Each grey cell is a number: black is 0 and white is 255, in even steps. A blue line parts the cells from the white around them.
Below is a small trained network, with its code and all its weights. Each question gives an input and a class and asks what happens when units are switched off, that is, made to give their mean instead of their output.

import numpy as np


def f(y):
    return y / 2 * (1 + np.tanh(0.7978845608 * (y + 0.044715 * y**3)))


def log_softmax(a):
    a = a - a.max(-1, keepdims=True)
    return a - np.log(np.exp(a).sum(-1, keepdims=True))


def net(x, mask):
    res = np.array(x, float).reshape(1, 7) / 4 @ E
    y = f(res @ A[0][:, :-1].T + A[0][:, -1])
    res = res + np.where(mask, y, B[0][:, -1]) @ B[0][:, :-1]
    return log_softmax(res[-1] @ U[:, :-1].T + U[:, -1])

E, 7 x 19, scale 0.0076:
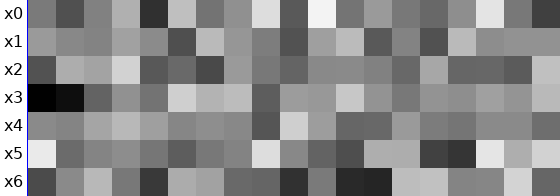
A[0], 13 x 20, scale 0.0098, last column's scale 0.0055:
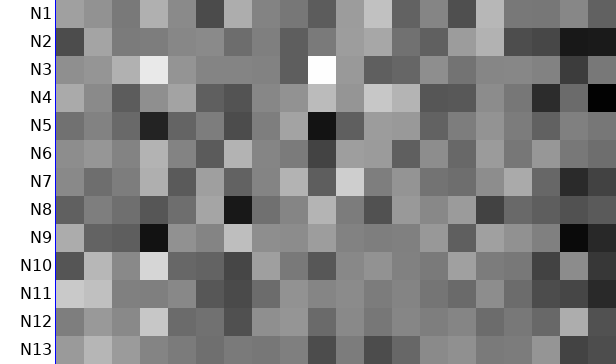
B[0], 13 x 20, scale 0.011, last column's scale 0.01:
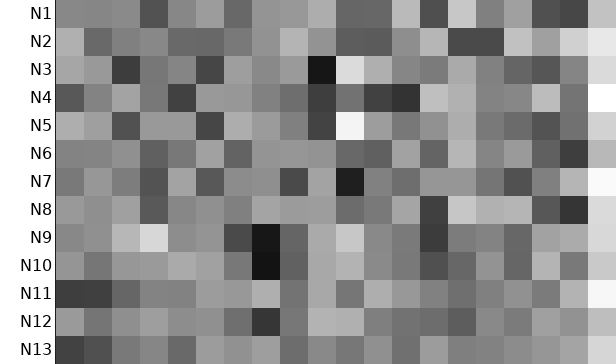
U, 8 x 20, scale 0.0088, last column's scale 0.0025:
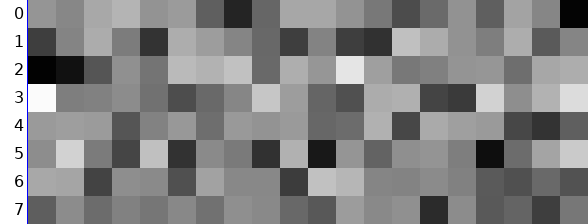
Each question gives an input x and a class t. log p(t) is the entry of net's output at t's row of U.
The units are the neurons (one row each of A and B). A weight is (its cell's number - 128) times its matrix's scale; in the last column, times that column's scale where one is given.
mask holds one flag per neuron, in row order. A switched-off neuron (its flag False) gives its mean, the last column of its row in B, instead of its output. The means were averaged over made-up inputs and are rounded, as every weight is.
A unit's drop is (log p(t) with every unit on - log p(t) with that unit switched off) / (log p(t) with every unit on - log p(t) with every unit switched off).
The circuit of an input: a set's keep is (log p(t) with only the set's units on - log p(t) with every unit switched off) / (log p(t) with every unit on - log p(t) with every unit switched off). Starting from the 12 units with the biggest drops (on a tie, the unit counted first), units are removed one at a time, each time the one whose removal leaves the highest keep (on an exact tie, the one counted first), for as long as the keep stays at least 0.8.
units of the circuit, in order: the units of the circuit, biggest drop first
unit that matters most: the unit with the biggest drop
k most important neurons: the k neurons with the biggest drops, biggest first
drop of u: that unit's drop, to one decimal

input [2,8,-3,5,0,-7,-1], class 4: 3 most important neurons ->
N1; N6; N11
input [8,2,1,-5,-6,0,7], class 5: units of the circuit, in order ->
N7
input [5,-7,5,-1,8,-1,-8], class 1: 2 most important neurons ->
N4; N5
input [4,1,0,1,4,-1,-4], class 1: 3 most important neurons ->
N4; N5; N11
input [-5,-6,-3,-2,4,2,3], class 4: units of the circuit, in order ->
N7; N8
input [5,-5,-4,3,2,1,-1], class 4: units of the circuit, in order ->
N11; N8
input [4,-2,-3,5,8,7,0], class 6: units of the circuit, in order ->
N3; N2
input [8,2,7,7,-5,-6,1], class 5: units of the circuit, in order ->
N7; N11
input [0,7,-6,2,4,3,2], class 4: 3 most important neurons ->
N1; N6; N10
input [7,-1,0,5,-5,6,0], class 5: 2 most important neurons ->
N7; N2
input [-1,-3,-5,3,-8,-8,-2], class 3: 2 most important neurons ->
N2; N3
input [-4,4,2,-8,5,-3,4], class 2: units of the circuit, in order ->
N13; N11
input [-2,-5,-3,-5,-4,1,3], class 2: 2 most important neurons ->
N13; N4
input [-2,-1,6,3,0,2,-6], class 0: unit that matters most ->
N10
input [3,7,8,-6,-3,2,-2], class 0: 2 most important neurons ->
N10; N12
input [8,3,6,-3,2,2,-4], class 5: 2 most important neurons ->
N7; N9
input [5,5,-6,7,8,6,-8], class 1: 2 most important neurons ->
N4; N11
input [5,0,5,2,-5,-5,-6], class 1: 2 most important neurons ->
N4; N9
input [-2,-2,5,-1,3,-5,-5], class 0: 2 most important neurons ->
N10; N7
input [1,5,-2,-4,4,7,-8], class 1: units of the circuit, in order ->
N4
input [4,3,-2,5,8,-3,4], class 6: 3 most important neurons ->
N3; N4; N11
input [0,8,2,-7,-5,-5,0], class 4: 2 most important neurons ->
N1; N6
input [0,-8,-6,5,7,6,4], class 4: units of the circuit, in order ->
N2; N8; N11
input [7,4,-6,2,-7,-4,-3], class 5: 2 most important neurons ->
N7; N3
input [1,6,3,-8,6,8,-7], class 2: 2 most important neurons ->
N11; N2
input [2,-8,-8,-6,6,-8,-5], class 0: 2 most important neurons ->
N9; N1
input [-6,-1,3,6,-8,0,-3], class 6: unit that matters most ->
N5
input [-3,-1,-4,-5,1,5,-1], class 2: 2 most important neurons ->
N11; N2
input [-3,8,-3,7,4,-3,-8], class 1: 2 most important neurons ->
N4; N11
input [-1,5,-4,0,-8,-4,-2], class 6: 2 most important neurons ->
N5; N8
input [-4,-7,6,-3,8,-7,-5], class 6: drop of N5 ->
-0.1
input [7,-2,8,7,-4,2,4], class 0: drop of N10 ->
0.3
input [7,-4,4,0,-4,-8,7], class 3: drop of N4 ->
0.2
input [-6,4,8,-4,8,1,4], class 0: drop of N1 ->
0.0
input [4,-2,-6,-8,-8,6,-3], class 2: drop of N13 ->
0.1
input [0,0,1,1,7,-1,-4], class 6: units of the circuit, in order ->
N3
